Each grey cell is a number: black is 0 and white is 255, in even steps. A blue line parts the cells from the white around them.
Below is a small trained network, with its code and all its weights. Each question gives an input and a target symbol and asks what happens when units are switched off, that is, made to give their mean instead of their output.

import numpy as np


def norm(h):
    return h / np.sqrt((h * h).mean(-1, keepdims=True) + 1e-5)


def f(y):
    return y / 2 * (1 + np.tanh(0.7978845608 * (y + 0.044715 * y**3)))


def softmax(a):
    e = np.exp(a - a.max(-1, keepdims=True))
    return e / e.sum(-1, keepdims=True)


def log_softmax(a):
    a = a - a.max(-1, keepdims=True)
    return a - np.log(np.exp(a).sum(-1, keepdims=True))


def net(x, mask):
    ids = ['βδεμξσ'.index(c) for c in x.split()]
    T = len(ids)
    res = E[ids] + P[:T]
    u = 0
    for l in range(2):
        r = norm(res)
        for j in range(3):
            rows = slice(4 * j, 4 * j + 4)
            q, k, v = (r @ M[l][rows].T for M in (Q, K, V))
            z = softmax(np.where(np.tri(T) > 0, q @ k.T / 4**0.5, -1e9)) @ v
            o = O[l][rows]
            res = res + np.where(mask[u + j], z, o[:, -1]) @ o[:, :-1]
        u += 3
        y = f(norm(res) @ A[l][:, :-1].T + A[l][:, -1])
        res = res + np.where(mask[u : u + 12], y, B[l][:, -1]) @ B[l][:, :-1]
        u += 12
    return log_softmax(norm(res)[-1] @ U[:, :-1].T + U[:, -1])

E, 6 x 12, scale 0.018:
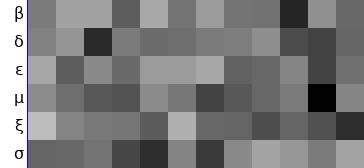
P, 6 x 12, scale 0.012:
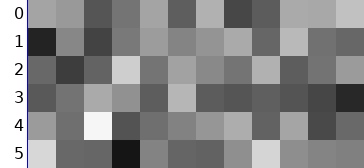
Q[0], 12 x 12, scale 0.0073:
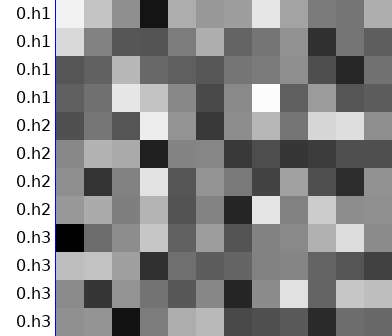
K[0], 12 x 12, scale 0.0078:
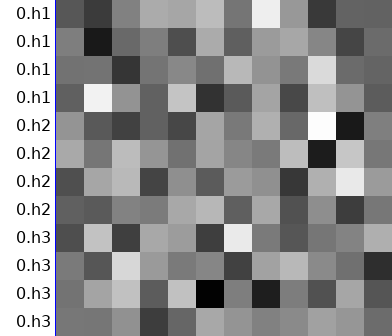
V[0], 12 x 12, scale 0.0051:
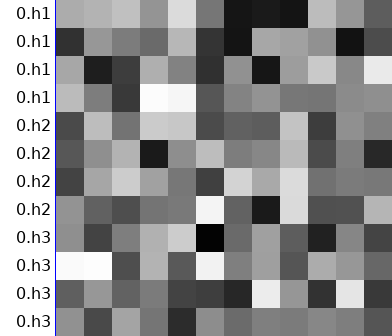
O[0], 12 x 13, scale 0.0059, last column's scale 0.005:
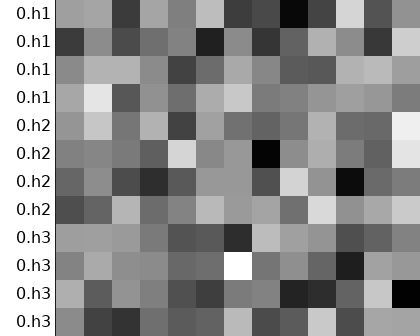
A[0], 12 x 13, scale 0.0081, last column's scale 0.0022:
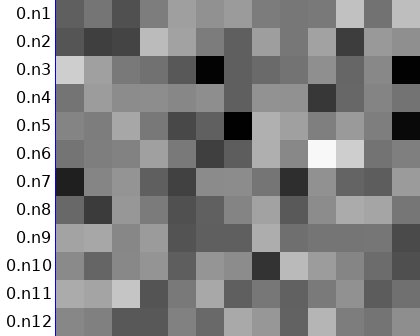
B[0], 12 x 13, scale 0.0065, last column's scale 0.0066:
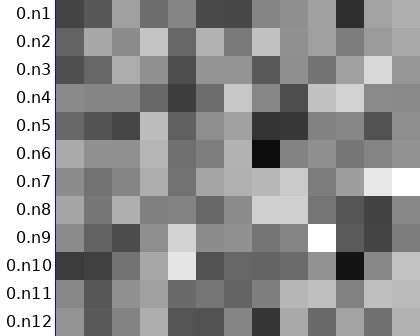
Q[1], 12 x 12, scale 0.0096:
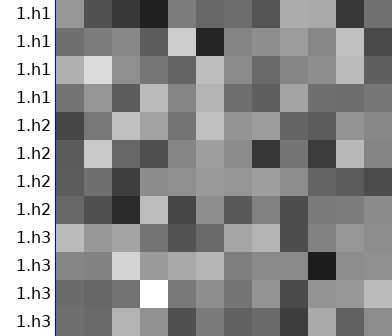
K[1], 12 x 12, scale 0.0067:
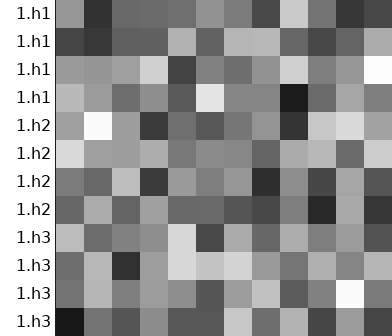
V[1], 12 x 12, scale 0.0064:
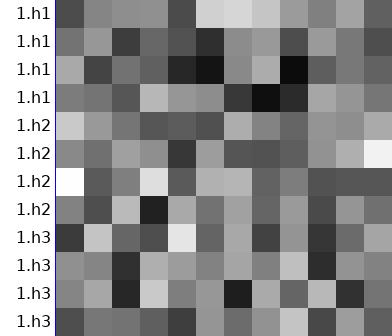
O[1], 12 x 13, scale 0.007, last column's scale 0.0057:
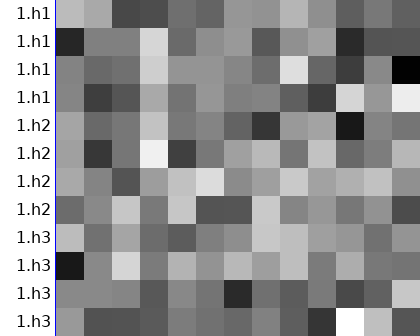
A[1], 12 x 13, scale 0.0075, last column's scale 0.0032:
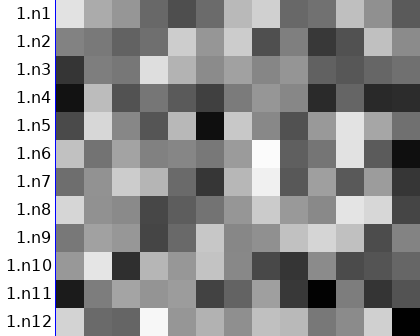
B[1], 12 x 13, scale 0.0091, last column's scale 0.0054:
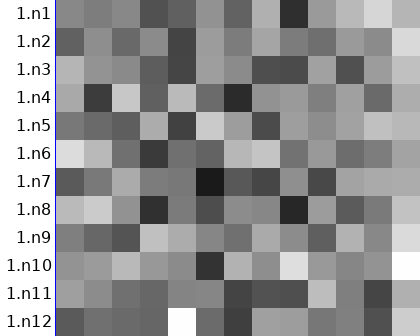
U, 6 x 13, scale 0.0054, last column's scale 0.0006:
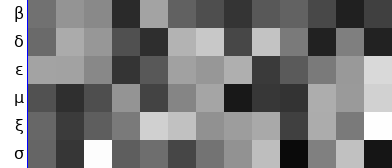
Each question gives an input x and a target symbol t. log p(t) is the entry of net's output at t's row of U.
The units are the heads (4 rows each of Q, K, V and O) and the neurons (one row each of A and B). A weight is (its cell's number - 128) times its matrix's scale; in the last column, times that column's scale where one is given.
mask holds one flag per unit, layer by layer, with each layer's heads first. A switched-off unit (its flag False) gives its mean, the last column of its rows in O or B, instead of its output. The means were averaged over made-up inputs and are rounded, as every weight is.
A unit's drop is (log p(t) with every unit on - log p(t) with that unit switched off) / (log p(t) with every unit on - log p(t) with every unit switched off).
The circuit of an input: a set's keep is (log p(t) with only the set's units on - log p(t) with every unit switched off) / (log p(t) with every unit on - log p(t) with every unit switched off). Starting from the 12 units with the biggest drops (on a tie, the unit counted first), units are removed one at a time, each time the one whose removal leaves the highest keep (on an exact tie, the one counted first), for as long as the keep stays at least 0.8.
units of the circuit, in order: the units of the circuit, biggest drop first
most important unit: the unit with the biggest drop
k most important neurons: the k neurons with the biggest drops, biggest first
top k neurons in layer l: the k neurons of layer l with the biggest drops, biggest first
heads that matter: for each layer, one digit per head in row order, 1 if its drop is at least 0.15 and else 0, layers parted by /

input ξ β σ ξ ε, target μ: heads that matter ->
001 / 100
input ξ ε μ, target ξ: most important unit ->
0.h2
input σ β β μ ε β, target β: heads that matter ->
000 / 001
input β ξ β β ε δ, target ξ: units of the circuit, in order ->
1.h2, 1.n9
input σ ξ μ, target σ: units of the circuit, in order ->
0.h2, 0.h1
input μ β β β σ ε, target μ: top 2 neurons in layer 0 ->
0.n12, 0.n8
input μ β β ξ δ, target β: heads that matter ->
110 / 010
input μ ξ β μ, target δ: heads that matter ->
011 / 000
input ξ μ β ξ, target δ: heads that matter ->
011 / 000
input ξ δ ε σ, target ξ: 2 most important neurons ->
1.n12, 0.n7
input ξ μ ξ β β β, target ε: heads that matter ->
001 / 001
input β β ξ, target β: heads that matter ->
100 / 010
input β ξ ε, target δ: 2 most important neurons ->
0.n7, 1.n3
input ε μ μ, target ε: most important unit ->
0.h3
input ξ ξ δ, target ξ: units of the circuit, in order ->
1.n12, 1.h2
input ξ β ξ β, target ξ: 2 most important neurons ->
1.n12, 0.n11
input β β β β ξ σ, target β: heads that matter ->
110 / 011
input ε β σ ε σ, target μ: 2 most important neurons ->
0.n5, 0.n6
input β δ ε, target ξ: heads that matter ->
101 / 111
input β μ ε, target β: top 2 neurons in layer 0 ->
0.n10, 0.n7
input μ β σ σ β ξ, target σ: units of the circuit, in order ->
0.h1
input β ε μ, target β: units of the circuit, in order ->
0.h3, 0.n7, 1.h2
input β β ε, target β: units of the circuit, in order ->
1.h2, 1.n11
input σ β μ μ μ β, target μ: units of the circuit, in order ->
0.h1, 1.n5
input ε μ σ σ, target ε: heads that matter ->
111 / 100
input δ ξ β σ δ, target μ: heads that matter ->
001 / 001
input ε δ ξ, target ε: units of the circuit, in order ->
0.h3, 1.h1, 0.h2
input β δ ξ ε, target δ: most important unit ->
0.h3
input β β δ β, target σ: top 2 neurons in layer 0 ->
0.n4, 0.n2
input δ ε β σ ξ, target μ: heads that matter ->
011 / 000
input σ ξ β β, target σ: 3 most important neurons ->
1.n7, 0.n7, 0.n10
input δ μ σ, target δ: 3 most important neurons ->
0.n7, 0.n5, 0.n9
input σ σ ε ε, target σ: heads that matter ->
010 / 000
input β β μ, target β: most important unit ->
1.h2
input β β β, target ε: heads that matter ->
101 / 000
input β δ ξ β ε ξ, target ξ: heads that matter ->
000 / 010
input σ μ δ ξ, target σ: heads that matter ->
111 / 110
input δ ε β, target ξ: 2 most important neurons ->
1.n9, 0.n6
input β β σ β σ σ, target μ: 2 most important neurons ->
0.n5, 1.n10
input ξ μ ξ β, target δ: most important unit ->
0.h2
